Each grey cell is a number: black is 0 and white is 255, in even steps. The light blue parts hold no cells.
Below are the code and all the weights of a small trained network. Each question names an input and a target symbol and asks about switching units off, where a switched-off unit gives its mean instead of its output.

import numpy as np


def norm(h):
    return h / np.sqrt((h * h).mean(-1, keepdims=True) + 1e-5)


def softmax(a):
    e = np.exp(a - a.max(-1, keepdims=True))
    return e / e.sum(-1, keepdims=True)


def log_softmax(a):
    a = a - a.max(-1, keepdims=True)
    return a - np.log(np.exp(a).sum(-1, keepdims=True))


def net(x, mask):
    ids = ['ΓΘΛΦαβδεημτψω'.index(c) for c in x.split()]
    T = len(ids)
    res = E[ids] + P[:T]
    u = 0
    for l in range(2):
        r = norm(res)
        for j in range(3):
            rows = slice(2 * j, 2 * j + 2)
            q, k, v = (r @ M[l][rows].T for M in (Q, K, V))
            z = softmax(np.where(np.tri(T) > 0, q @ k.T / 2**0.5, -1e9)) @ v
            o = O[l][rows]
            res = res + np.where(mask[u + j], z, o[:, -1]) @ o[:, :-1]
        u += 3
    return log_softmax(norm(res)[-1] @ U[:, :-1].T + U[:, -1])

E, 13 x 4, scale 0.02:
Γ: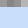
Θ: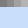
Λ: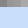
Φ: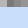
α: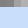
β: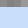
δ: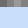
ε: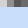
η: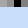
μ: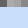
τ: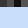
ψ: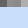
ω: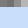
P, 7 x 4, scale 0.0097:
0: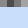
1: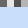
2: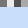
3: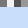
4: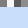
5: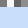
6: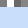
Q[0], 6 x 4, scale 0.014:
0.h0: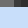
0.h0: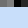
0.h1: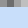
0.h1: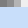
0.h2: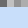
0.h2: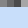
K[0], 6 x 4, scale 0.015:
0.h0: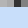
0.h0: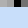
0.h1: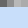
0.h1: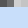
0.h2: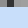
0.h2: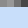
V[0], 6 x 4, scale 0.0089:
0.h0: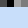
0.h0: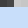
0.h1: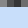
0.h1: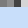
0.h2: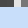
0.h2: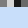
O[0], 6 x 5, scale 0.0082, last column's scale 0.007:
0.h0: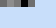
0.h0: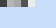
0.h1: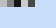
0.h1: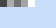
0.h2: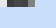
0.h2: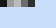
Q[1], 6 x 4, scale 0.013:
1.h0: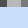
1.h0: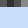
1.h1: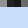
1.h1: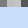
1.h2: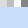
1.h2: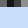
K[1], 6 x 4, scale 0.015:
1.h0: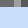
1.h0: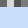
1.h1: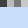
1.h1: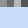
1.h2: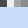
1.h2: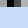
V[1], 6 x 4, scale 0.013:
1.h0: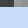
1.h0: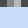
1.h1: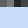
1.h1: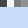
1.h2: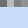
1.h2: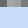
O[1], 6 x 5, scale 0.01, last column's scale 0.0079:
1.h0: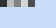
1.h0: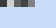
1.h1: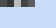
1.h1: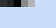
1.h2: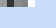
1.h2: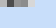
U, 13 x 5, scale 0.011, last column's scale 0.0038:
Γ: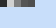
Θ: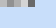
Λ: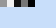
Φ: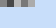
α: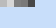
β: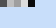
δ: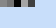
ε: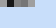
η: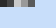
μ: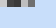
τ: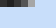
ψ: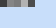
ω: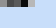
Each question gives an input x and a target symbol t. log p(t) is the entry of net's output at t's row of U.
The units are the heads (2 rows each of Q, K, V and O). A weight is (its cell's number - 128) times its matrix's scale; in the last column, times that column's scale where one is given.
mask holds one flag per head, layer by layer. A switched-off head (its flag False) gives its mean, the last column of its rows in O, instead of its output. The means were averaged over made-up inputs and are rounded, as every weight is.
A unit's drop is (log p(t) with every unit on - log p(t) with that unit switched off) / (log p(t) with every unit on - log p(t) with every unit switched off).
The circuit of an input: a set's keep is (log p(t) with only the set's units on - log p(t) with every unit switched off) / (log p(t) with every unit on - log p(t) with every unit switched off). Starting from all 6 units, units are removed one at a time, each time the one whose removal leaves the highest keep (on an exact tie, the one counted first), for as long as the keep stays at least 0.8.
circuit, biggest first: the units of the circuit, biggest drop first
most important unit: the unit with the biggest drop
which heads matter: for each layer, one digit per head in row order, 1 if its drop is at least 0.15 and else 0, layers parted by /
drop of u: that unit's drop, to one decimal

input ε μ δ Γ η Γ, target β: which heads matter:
111 / 000
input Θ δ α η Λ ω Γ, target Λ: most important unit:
0.h0
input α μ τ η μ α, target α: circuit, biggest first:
(0.h2 1.h1 0.h0)
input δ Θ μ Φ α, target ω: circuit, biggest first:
(0.h0 0.h2)
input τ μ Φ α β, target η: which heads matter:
101 / 010
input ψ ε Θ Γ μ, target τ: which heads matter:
001 / 010
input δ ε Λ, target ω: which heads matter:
101 / 000
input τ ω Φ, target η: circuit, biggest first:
(1.h1 0.h2)
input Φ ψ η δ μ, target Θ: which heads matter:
000 / 010
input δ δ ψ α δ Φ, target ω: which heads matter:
101 / 000
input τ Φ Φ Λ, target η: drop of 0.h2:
0.3
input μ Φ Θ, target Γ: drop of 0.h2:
0.2
